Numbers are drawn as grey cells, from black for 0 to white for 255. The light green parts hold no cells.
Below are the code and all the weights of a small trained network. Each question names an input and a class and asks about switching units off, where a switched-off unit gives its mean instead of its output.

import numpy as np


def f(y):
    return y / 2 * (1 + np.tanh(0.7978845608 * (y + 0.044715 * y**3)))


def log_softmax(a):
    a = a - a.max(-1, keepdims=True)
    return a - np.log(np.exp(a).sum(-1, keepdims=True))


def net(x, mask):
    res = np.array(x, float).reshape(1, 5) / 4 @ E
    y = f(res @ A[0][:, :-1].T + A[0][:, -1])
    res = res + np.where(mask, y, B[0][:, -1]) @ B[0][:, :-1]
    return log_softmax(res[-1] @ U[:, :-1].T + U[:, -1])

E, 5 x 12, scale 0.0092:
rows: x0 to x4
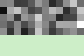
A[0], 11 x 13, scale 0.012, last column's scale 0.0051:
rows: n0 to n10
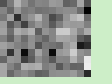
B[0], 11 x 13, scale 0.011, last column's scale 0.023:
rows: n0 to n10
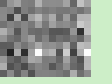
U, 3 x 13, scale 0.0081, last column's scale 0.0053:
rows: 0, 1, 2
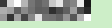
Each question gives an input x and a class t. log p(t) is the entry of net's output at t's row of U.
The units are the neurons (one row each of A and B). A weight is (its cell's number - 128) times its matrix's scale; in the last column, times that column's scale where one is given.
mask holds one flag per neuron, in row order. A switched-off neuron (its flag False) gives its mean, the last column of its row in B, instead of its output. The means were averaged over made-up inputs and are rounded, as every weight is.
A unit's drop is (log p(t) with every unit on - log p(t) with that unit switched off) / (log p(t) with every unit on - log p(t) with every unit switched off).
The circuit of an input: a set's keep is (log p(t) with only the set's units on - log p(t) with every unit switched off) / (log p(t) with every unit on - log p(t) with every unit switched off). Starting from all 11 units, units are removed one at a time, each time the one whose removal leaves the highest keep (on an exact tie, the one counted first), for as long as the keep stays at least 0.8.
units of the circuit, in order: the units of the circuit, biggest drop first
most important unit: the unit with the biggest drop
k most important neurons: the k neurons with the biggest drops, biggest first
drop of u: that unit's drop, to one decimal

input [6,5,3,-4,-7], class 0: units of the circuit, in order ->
(n7, n8)
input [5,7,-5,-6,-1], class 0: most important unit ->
n7
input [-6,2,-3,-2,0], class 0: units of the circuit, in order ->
(n7, n9)
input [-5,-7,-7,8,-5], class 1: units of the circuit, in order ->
(n4, n2)
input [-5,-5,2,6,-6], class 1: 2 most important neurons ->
(n7, n4)
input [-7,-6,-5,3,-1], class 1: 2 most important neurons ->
(n4, n7)
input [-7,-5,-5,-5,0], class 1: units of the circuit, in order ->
(n7, n4)
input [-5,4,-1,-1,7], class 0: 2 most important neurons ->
(n7, n9)
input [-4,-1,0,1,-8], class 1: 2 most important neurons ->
(n7, n4)
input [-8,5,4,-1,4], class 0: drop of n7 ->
0.3
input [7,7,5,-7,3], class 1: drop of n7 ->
0.7
